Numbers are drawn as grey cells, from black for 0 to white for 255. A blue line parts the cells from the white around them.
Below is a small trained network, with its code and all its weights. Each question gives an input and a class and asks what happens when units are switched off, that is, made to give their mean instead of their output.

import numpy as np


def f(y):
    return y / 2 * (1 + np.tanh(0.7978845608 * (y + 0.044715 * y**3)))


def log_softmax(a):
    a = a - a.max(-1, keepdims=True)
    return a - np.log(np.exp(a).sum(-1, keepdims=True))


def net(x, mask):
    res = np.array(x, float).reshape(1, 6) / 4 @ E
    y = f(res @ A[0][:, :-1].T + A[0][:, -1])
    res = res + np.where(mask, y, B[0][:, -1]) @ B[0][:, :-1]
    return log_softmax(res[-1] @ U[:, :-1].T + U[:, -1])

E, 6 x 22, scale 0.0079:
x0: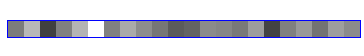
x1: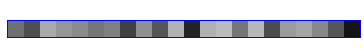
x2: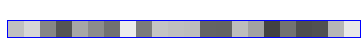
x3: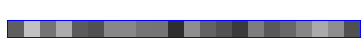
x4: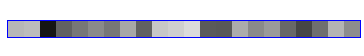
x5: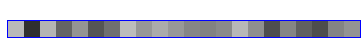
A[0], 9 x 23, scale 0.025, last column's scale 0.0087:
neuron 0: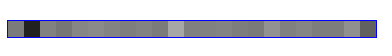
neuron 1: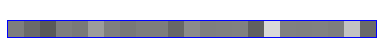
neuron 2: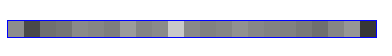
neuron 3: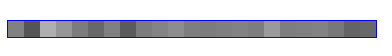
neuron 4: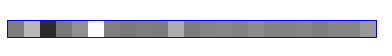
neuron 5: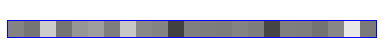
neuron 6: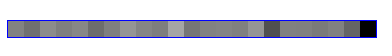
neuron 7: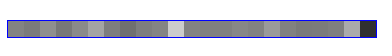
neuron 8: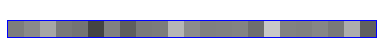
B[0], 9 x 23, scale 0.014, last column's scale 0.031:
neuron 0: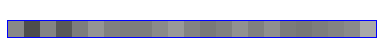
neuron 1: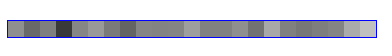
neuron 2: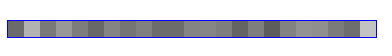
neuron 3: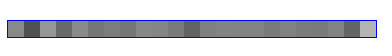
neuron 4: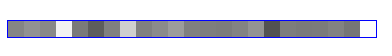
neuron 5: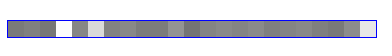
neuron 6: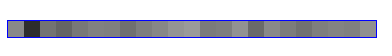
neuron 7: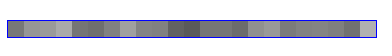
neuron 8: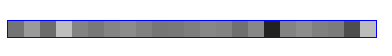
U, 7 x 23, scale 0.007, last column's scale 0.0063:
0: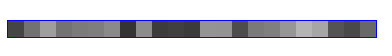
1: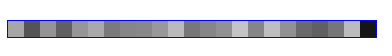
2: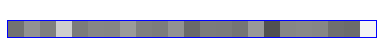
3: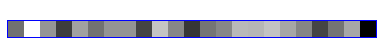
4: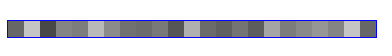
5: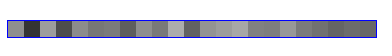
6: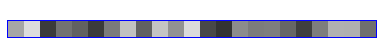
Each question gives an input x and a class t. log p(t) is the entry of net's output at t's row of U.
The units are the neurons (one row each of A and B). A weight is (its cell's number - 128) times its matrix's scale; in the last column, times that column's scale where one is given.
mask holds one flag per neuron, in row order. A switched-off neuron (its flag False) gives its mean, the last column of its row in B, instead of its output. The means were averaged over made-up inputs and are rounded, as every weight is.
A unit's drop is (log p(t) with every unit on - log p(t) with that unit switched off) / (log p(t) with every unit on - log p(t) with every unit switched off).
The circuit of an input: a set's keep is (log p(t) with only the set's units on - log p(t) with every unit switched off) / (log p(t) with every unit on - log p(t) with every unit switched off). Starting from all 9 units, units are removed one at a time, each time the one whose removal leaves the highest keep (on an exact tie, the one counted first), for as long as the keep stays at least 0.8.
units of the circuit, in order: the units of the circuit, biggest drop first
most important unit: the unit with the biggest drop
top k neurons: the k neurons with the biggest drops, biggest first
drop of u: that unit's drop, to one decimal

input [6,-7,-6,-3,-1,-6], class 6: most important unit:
neuron 1
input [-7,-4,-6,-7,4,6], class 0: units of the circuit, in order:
[neuron 4; neuron 2]
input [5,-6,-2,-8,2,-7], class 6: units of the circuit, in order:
[neuron 1; neuron 5]
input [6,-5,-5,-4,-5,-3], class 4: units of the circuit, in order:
[neuron 1; neuron 8]
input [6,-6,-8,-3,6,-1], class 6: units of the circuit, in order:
[neuron 1; neuron 5]
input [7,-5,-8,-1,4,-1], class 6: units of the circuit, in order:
[neuron 5; neuron 1]
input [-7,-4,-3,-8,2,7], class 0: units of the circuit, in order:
[neuron 4; neuron 2]
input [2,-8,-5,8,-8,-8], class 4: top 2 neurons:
[neuron 1; neuron 3]
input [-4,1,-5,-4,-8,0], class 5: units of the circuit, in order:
[neuron 0; neuron 3]
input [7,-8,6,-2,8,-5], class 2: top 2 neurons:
[neuron 4; neuron 5]
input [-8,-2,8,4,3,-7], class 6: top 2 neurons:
[neuron 5; neuron 4]
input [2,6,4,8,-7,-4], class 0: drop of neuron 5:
0.2
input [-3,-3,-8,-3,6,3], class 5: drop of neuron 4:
0.1
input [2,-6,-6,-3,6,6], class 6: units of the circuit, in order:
[neuron 5]
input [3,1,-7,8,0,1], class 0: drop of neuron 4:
0.6
